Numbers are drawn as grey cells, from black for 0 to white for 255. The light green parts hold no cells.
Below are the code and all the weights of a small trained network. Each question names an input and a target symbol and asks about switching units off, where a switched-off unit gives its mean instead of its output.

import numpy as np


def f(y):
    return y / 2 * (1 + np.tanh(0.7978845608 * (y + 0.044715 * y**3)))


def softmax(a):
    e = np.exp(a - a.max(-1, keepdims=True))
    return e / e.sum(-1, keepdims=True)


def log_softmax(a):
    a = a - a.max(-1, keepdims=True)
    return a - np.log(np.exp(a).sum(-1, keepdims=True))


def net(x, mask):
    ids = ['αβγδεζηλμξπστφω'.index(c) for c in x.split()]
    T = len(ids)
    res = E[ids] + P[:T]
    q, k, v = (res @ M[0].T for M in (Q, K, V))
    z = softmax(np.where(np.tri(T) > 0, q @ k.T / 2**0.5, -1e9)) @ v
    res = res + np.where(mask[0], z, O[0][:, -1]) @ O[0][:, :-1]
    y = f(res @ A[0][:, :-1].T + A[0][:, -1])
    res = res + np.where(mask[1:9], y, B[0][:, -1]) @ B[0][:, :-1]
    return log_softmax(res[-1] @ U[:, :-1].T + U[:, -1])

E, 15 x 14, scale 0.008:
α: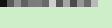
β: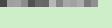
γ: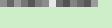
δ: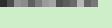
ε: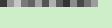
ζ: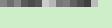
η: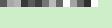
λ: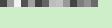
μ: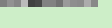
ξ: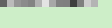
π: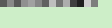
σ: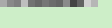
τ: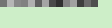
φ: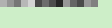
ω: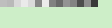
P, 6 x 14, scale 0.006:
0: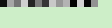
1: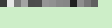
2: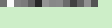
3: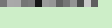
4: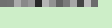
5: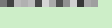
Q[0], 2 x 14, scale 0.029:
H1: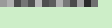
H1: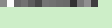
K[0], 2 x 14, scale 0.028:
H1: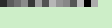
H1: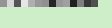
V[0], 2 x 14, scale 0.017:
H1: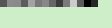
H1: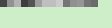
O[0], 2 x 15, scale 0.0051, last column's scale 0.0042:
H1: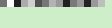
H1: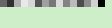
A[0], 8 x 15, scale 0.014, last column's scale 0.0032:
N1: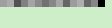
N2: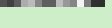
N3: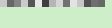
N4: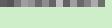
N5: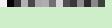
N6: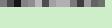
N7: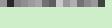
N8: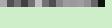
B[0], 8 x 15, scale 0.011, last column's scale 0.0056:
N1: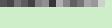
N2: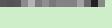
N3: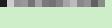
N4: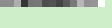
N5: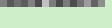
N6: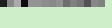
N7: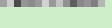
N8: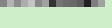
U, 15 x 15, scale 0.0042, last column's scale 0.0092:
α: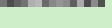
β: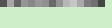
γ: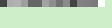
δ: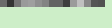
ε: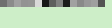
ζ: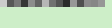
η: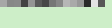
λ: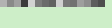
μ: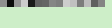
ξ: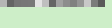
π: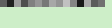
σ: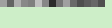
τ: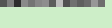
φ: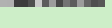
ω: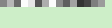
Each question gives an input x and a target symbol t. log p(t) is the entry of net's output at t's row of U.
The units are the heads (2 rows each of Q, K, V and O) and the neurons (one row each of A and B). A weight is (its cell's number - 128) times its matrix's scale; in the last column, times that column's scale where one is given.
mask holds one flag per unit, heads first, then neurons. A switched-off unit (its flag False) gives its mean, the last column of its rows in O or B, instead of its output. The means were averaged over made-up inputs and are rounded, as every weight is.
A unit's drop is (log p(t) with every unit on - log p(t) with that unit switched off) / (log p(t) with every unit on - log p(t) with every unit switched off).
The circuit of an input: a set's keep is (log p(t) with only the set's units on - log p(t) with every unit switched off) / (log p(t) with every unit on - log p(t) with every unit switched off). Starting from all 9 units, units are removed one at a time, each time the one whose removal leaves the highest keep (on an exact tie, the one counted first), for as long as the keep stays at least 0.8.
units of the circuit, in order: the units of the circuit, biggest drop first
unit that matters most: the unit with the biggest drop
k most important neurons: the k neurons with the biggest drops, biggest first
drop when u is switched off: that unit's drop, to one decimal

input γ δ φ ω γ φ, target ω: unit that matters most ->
N4
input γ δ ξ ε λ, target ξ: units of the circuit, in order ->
[H1; N7]
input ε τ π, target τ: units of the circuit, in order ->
[H1; N1]
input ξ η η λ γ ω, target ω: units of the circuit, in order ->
[N4; H1]
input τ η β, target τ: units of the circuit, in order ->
[H1; N1]
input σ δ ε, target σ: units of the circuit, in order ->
[H1; N8]
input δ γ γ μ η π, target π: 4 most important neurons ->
[N6; N4; N7; N8]
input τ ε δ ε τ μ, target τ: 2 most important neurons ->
[N1; N4]
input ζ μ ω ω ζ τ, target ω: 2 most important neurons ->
[N4; N1]
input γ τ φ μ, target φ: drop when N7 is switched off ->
0.0
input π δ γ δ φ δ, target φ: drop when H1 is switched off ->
1.1
